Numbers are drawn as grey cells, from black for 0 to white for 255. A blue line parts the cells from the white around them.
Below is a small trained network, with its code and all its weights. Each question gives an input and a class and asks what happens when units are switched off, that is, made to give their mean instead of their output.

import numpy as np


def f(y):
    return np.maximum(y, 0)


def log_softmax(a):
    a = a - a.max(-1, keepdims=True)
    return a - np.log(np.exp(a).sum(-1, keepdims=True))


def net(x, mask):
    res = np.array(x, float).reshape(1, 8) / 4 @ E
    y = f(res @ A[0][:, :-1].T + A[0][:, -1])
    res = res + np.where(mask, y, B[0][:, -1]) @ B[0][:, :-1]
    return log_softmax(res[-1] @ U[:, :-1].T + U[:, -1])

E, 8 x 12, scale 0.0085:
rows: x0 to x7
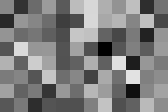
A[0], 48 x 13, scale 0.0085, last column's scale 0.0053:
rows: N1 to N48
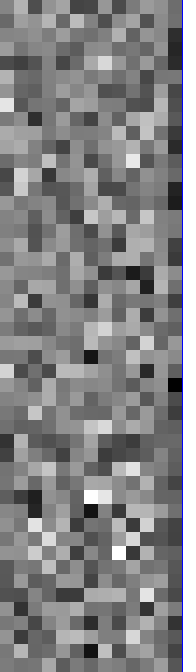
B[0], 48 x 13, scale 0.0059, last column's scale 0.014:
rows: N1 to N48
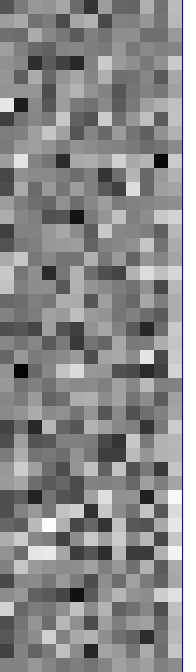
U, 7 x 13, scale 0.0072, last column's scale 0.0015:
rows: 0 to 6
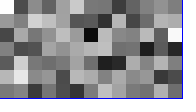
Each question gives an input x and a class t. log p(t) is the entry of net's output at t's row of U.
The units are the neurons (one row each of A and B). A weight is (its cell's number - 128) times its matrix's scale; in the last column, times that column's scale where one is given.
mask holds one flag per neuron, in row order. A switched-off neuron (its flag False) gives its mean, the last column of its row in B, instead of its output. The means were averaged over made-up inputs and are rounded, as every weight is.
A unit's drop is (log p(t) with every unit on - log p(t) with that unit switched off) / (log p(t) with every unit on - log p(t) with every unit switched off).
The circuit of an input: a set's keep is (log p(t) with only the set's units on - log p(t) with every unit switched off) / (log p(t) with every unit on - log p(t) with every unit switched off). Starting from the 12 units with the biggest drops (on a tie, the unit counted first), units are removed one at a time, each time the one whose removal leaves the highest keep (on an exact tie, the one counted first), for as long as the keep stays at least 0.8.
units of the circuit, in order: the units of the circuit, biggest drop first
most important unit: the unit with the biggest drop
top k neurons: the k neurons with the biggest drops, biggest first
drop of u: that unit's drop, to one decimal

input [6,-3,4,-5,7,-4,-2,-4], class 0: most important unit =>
N8
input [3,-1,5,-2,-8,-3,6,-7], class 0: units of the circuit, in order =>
[N20 N8]
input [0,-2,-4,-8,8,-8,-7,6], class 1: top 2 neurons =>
[N40 N38]
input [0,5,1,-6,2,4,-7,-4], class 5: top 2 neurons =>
[N34 N12]
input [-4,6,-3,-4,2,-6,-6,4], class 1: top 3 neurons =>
[N40 N38 N10]
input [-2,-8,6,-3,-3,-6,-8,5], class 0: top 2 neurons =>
[N27 N44]
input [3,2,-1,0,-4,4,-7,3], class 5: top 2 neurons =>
[N12 N39]
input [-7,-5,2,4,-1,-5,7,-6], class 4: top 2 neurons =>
[N13 N33]
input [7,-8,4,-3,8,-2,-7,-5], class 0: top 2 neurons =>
[N8 N27]
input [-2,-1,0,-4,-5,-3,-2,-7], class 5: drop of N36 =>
0.3
